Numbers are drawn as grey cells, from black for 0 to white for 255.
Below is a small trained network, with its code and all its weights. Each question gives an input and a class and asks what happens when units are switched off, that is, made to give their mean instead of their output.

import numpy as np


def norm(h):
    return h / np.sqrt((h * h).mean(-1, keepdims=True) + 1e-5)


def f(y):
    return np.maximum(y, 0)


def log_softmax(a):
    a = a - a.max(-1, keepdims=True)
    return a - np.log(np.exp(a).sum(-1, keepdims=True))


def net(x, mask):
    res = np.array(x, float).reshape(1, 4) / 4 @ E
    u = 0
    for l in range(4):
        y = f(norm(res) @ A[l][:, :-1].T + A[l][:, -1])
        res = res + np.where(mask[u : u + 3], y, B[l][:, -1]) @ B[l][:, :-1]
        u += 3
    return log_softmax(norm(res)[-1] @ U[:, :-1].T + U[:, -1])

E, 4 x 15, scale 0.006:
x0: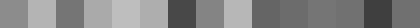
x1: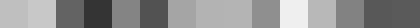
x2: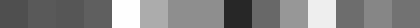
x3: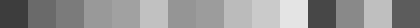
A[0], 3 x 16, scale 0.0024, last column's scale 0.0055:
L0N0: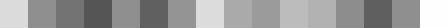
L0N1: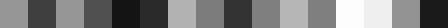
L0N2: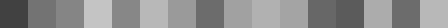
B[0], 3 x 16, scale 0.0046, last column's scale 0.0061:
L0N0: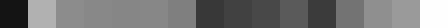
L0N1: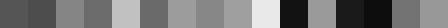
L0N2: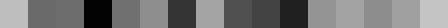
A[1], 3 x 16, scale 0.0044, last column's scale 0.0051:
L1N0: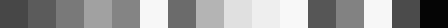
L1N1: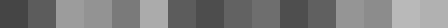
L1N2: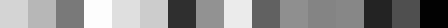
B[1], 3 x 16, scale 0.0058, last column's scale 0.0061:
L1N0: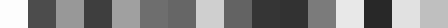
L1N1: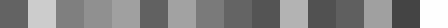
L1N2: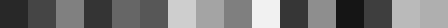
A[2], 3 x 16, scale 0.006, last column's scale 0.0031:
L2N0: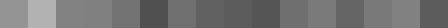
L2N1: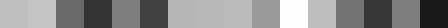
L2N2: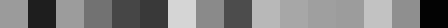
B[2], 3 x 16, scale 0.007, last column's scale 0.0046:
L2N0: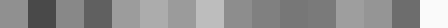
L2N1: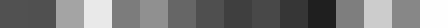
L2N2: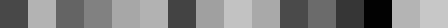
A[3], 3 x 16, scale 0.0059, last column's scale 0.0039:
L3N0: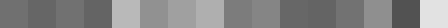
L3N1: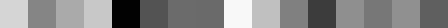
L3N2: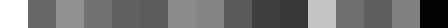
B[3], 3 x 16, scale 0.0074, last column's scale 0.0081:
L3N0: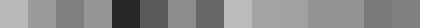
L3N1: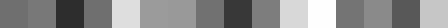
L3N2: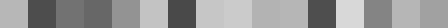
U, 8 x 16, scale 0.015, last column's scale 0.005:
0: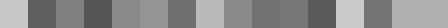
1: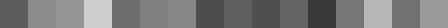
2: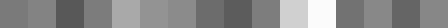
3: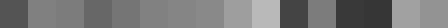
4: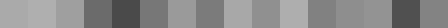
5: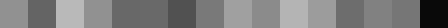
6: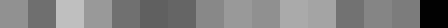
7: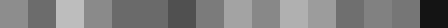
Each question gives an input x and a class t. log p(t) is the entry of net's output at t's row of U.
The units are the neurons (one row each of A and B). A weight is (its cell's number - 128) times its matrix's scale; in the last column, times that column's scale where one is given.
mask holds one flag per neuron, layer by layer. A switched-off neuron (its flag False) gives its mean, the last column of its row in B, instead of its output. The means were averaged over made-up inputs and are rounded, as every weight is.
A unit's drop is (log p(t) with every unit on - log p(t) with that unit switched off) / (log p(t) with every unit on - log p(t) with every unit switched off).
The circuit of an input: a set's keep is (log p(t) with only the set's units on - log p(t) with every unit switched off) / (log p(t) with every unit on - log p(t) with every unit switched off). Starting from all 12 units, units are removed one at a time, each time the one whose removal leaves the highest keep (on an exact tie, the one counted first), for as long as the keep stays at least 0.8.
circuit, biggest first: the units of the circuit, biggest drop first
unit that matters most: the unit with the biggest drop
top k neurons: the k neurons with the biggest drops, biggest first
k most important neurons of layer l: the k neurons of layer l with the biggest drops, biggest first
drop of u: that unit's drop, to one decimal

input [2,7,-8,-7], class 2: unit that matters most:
L3N1
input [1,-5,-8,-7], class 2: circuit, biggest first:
[L3N1, L2N1, L0N0]
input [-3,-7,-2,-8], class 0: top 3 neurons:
[L3N2, L0N0, L2N1]
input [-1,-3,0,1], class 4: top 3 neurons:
[L2N1, L0N0, L3N0]
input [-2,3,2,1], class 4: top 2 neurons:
[L0N0, L3N1]
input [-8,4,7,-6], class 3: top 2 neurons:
[L2N2, L3N1]
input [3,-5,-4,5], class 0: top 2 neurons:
[L1N0, L0N0]
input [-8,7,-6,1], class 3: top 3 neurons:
[L2N2, L1N1, L0N1]
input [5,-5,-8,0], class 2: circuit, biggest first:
[L3N1, L2N1]
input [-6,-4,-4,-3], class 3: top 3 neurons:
[L0N0, L2N2, L2N1]
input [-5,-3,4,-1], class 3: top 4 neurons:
[L0N0, L2N2, L3N1, L2N1]
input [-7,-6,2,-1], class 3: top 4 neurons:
[L2N2, L0N0, L2N1, L0N1]
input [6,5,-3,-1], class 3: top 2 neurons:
[L1N2, L1N1]
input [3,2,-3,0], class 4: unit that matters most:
L0N0
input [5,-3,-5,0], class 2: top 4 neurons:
[L3N1, L0N0, L2N1, L2N2]
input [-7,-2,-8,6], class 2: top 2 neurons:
[L3N1, L1N2]
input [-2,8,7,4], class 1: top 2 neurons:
[L2N1, L3N1]
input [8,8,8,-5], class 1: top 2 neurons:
[L2N1, L3N1]
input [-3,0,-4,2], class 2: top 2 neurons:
[L3N1, L2N1]
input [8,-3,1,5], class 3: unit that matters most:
L1N2
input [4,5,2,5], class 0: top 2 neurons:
[L1N0, L1N1]
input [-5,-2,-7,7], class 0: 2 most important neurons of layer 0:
[L0N2, L0N0]
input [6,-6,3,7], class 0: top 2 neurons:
[L1N0, L0N0]
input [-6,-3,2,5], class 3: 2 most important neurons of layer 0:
[L0N1, L0N2]
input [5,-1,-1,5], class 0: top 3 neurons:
[L1N0, L2N2, L0N1]
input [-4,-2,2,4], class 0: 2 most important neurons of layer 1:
[L1N2, L1N0]
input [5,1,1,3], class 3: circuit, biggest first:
[L1N2]
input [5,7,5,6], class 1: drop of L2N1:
1.1
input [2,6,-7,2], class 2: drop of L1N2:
0.0
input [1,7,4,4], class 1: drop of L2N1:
0.7
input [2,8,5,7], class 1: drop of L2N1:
1.0
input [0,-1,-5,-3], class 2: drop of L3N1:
0.9
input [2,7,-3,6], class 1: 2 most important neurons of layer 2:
[L2N1, L2N0]
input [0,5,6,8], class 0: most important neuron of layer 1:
[L1N0]
